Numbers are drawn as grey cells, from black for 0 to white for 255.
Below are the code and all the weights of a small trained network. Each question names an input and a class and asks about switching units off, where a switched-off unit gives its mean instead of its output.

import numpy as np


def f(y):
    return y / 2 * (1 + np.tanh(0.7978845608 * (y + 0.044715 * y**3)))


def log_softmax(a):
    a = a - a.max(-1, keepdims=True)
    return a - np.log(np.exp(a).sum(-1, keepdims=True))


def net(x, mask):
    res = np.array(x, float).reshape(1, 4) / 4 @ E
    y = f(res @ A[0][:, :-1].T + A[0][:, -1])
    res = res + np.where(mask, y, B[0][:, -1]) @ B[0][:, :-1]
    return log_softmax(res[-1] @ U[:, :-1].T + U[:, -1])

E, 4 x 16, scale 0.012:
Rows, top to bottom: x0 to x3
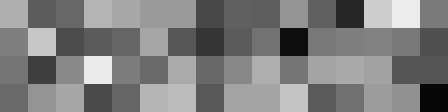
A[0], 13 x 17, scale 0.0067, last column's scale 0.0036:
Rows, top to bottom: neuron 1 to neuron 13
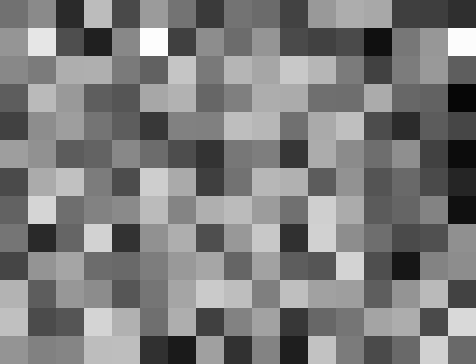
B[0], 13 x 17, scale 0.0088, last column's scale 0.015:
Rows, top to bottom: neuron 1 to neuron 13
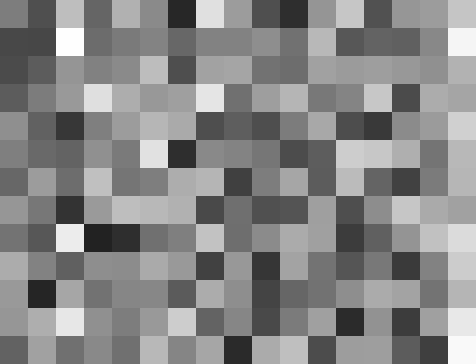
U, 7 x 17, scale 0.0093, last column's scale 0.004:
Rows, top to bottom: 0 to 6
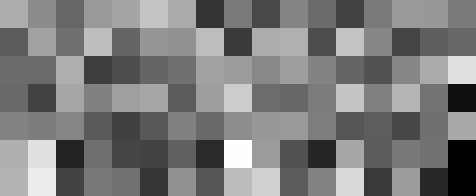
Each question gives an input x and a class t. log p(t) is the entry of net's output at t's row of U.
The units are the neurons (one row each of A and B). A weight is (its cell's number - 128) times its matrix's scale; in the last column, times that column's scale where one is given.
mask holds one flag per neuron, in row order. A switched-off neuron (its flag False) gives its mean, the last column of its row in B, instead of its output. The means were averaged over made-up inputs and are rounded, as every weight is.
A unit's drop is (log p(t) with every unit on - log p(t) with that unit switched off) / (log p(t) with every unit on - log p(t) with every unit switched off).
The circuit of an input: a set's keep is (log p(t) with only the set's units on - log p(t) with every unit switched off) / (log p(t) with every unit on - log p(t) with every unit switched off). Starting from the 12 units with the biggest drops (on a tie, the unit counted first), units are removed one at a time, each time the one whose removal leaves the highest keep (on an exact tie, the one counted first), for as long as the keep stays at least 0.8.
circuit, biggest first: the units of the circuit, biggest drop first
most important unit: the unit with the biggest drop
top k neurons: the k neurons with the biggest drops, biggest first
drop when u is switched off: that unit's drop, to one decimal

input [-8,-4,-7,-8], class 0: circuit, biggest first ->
neuron 8; neuron 10
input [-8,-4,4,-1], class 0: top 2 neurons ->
neuron 5; neuron 10
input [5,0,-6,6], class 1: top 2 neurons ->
neuron 9; neuron 4
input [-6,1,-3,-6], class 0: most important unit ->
neuron 8
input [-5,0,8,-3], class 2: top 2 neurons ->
neuron 9; neuron 1
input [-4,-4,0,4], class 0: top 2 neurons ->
neuron 13; neuron 5
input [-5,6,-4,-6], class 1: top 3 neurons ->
neuron 13; neuron 9; neuron 12
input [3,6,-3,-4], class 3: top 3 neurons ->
neuron 6; neuron 9; neuron 2
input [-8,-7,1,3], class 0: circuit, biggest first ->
neuron 5; neuron 10
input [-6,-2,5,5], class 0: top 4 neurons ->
neuron 5; neuron 10; neuron 13; neuron 8
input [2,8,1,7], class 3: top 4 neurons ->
neuron 1; neuron 13; neuron 6; neuron 2
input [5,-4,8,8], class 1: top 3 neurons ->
neuron 7; neuron 4; neuron 2
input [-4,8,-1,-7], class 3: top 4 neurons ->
neuron 1; neuron 2; neuron 6; neuron 7
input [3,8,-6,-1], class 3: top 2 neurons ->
neuron 6; neuron 9
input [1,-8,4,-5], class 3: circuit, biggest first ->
neuron 11
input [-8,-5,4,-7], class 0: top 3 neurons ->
neuron 5; neuron 10; neuron 8
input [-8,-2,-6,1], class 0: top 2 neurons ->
neuron 8; neuron 10
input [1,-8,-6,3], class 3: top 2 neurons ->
neuron 9; neuron 11
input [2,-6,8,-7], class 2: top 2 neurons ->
neuron 9; neuron 7
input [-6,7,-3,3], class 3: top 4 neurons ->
neuron 2; neuron 1; neuron 12; neuron 6
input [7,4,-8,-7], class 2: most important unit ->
neuron 2
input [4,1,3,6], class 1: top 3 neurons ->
neuron 7; neuron 4; neuron 5
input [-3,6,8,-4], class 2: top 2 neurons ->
neuron 9; neuron 1
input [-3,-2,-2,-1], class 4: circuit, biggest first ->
neuron 1; neuron 6; neuron 9
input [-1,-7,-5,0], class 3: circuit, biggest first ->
neuron 9; neuron 11
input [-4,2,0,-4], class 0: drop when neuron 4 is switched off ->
0.2
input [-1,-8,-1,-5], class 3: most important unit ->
neuron 11
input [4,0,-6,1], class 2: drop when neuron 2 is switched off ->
0.3
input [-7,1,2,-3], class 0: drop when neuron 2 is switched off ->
0.0
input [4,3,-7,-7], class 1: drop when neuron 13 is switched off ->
0.9
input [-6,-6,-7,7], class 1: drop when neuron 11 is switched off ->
-0.1
